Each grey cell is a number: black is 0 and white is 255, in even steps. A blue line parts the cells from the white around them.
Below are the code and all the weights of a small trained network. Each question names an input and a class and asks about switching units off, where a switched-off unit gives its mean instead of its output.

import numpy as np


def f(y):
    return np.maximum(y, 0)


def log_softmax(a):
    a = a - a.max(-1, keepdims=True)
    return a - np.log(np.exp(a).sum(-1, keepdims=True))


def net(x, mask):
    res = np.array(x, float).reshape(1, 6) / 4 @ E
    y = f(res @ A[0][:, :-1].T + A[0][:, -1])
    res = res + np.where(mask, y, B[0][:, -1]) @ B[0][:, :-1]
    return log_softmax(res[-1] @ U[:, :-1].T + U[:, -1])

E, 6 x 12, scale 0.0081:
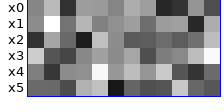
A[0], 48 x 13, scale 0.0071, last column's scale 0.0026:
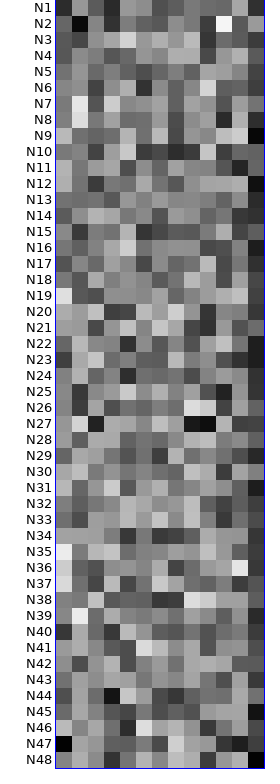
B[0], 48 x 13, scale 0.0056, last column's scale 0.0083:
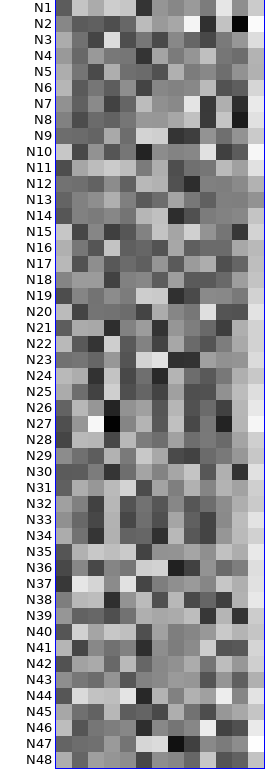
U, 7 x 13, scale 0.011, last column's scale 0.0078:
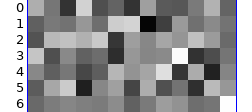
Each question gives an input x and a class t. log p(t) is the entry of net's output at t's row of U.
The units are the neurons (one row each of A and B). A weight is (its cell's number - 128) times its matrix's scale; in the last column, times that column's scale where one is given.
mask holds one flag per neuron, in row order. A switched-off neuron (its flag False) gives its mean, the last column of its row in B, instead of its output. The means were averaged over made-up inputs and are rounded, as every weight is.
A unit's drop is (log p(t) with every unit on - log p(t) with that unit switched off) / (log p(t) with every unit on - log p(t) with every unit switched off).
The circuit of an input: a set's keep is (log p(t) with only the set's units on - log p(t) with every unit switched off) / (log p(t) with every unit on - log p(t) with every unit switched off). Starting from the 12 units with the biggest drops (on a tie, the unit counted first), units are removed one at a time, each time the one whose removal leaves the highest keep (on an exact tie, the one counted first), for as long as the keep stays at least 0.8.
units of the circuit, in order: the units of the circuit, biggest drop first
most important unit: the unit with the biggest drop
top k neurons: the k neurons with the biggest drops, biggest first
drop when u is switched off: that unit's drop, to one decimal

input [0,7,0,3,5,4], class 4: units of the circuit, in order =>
[N7; N8]
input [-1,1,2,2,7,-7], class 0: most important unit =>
N25
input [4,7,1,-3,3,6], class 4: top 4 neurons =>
[N7; N8; N39; N46]
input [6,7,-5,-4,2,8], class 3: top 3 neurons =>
[N10; N6; N2]
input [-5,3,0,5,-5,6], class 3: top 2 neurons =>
[N10; N6]
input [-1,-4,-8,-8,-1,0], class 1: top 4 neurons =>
[N47; N23; N14; N29]
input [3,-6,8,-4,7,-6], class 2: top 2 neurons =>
[N44; N40]
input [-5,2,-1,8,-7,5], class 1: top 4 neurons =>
[N36; N19; N9; N12]
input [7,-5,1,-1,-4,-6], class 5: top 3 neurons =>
[N27; N21; N10]
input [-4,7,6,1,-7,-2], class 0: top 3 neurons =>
[N34; N45; N2]
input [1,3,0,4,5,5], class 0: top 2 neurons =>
[N25; N46]
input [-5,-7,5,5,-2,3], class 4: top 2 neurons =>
[N2; N15]
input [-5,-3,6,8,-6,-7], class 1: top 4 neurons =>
[N36; N9; N19; N12]
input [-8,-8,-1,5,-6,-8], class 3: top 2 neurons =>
[N46; N20]
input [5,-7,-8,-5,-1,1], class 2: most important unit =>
N37
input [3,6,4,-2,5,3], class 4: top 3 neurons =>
[N7; N8; N39]
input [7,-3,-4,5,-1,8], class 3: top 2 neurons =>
[N10; N15]
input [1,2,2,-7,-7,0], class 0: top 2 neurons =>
[N22; N24]
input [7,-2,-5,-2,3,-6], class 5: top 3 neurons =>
[N27; N21; N37]
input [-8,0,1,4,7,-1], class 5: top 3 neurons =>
[N26; N38; N18]
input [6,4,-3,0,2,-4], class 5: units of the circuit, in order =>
[N27]
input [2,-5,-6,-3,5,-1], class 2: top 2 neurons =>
[N37; N11]
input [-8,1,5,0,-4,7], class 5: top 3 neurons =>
[N38; N26; N46]
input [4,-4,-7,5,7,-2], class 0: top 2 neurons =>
[N3; N25]
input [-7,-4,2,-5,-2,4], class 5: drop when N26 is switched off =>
0.2
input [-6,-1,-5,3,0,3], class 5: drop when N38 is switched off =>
0.2
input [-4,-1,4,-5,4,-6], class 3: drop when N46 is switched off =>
0.1
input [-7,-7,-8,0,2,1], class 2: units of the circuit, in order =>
[N35]
